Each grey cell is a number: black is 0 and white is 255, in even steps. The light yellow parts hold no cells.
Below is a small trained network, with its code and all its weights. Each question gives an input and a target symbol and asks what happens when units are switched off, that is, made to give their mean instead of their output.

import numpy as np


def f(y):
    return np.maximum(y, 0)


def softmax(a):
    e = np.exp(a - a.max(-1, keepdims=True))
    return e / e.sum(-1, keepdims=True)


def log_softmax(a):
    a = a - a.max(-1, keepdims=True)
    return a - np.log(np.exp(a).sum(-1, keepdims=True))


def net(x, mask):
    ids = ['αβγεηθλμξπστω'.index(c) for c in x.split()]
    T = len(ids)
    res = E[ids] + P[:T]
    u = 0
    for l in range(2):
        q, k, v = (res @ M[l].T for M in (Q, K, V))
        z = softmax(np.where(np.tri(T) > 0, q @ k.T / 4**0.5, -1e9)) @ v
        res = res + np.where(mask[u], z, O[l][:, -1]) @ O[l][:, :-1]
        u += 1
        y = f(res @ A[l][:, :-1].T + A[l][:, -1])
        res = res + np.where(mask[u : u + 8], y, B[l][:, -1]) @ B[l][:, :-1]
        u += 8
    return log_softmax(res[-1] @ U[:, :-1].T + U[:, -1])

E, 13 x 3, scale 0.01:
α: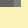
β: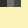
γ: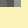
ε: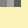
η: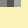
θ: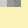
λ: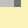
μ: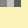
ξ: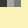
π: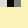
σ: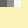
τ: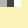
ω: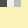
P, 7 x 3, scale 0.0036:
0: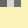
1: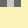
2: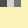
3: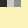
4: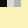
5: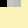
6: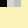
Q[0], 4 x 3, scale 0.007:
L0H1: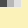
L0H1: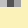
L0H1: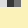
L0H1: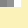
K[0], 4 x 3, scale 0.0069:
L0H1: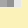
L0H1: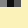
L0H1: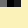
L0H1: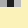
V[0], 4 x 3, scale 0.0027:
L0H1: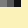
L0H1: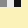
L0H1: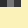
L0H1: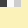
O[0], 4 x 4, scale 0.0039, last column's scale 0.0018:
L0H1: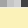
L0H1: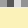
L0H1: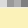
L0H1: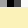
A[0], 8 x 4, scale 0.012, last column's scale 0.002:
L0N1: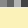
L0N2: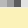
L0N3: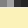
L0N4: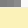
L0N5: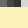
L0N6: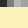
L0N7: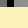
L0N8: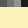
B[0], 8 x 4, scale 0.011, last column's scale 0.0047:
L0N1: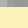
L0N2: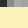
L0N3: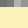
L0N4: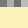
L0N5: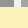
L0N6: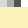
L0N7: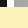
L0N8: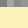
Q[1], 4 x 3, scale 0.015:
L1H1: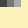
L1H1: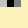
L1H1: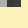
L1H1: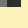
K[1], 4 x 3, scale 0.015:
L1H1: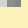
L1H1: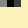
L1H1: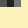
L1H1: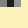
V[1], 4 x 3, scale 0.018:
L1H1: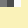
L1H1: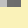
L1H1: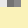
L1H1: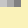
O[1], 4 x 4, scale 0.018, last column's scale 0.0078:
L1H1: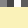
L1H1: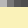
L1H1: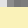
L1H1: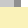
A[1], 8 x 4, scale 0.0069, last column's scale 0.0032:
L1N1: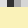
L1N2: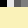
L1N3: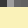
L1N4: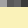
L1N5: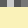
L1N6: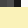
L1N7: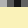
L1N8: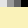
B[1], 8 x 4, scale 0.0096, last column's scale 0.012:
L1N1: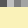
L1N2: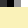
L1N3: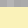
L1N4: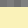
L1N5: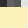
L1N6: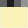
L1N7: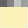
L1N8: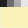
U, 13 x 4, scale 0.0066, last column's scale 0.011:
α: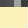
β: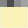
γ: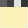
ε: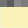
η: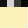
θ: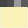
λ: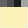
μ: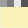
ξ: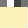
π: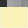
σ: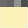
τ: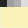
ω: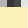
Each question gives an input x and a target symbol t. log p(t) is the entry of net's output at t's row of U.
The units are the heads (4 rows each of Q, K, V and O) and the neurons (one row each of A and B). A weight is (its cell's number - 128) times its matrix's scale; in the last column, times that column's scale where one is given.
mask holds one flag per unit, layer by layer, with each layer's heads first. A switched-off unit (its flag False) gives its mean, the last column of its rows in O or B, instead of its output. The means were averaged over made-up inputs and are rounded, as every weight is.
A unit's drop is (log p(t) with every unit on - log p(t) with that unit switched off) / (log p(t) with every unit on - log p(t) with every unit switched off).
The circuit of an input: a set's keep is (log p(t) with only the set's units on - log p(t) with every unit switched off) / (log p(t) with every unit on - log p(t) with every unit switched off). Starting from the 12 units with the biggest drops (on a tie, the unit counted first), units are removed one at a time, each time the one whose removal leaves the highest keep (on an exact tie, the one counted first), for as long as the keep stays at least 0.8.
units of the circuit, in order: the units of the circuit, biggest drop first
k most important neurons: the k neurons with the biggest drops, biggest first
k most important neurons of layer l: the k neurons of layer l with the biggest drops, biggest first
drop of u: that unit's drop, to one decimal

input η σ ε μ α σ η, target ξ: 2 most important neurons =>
L0N6, L1N2
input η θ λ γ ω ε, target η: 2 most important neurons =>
L0N6, L1N5
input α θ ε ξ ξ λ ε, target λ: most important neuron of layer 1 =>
L1N6
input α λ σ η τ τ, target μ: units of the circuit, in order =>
L1H1, L0N1, L0N6
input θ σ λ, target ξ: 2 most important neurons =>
L1N2, L0N6
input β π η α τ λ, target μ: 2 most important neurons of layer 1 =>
L1N5, L1N2
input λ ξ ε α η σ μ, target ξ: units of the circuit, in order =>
L0N6, L1H1, L1N2
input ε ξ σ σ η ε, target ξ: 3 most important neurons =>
L0N6, L1N2, L0N1
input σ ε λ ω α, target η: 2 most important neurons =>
L0N6, L1N5
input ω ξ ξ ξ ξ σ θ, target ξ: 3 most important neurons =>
L0N6, L1N2, L0N2
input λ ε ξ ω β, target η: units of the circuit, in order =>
L1H1, L0N6
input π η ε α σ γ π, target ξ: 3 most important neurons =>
L0N6, L0N7, L1N2
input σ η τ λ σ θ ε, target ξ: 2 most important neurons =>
L1N2, L0N6
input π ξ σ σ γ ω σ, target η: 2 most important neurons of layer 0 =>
L0N6, L0N5
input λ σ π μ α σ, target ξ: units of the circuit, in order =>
L1H1
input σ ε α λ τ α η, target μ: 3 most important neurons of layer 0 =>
L0N7, L0N1, L0N6
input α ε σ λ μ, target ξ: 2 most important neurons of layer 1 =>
L1N2, L1N6
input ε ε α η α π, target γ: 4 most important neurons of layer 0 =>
L0N7, L0N6, L0N5, L0N1
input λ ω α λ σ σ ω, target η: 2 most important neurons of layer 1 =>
L1N5, L1N8
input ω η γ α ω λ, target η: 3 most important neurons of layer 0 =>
L0N6, L0N2, L0N5
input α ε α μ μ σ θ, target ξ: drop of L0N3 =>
0.0
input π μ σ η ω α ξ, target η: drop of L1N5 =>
0.3
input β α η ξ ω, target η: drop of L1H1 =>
0.8
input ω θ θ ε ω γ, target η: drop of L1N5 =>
0.2
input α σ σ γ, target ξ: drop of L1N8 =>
-0.1
